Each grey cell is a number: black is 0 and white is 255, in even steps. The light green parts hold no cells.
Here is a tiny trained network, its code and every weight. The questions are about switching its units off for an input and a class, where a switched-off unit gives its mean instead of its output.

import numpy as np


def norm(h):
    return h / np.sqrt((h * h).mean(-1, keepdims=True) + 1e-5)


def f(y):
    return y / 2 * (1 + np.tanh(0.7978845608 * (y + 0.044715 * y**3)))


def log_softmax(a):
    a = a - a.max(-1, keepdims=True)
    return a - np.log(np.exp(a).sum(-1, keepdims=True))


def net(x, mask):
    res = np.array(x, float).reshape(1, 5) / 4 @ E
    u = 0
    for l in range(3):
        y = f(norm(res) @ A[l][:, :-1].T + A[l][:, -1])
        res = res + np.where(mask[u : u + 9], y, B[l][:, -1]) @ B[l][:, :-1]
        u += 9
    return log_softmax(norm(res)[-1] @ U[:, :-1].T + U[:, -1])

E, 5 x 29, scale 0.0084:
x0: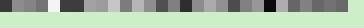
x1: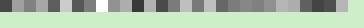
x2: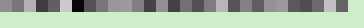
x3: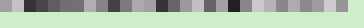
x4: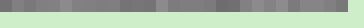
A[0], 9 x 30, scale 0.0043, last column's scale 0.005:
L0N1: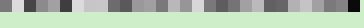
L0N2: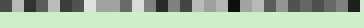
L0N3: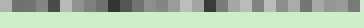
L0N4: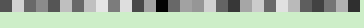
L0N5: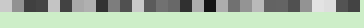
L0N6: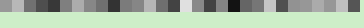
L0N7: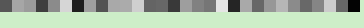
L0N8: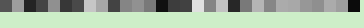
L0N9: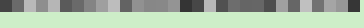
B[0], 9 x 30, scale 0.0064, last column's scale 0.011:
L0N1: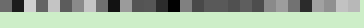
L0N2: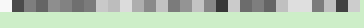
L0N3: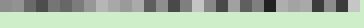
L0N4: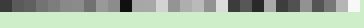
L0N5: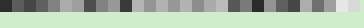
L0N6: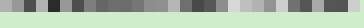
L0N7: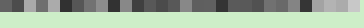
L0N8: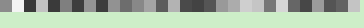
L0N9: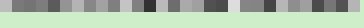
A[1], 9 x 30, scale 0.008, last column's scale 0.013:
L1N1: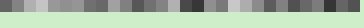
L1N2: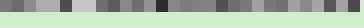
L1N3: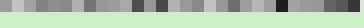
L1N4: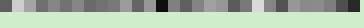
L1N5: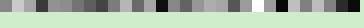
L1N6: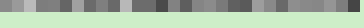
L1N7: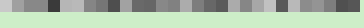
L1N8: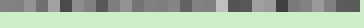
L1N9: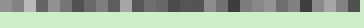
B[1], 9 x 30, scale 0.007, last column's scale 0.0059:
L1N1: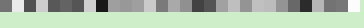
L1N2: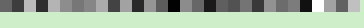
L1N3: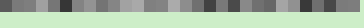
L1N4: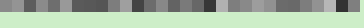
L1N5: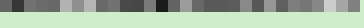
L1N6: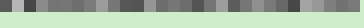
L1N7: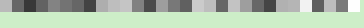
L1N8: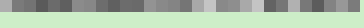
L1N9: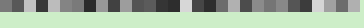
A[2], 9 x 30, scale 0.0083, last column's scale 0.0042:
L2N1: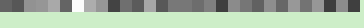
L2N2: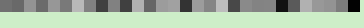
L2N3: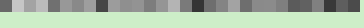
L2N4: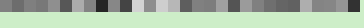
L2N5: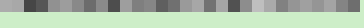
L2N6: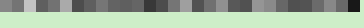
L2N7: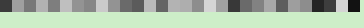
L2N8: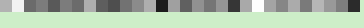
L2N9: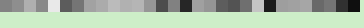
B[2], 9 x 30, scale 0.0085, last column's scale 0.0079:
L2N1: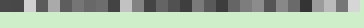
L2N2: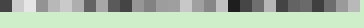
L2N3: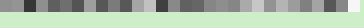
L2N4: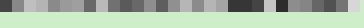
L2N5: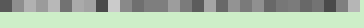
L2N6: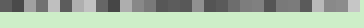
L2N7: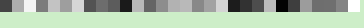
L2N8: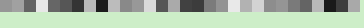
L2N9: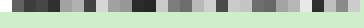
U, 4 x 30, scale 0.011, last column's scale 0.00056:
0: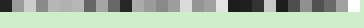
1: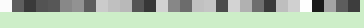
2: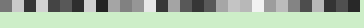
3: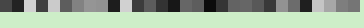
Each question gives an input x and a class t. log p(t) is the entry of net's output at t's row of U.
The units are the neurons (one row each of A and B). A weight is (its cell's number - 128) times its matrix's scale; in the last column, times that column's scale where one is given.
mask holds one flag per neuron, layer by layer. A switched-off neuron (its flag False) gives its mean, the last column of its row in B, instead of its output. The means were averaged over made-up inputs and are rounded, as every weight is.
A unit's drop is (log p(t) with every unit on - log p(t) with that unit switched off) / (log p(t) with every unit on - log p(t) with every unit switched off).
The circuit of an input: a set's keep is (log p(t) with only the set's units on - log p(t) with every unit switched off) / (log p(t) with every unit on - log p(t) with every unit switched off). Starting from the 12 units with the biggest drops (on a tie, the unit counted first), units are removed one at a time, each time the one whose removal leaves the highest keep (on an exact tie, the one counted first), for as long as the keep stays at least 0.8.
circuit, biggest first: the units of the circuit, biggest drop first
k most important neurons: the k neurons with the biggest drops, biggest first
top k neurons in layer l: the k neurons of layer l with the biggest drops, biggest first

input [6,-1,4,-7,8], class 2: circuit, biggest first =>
L1N1
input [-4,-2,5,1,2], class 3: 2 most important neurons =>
L0N7, L0N2
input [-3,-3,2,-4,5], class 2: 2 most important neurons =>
L0N4, L0N2
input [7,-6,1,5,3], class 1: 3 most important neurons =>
L0N2, L0N4, L2N9
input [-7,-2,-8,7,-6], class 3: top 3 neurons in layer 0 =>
L0N1, L0N2, L0N9
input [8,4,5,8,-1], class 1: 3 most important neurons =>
L0N2, L2N9, L1N1
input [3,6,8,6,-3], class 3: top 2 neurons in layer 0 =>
L0N7, L0N5
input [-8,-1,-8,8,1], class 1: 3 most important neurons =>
L1N7, L0N6, L0N3
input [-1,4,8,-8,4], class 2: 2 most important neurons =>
L1N1, L2N3
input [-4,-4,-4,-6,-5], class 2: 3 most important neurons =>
L0N4, L1N1, L0N2
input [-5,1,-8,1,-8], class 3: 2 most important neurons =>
L0N1, L1N2
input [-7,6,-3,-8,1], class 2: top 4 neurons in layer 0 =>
L0N4, L0N2, L0N5, L0N9
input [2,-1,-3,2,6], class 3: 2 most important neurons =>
L0N1, L0N3
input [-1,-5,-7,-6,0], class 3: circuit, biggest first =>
L2N1
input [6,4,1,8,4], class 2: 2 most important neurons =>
L0N8, L2N8
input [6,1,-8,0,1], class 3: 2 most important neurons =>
L0N1, L1N2
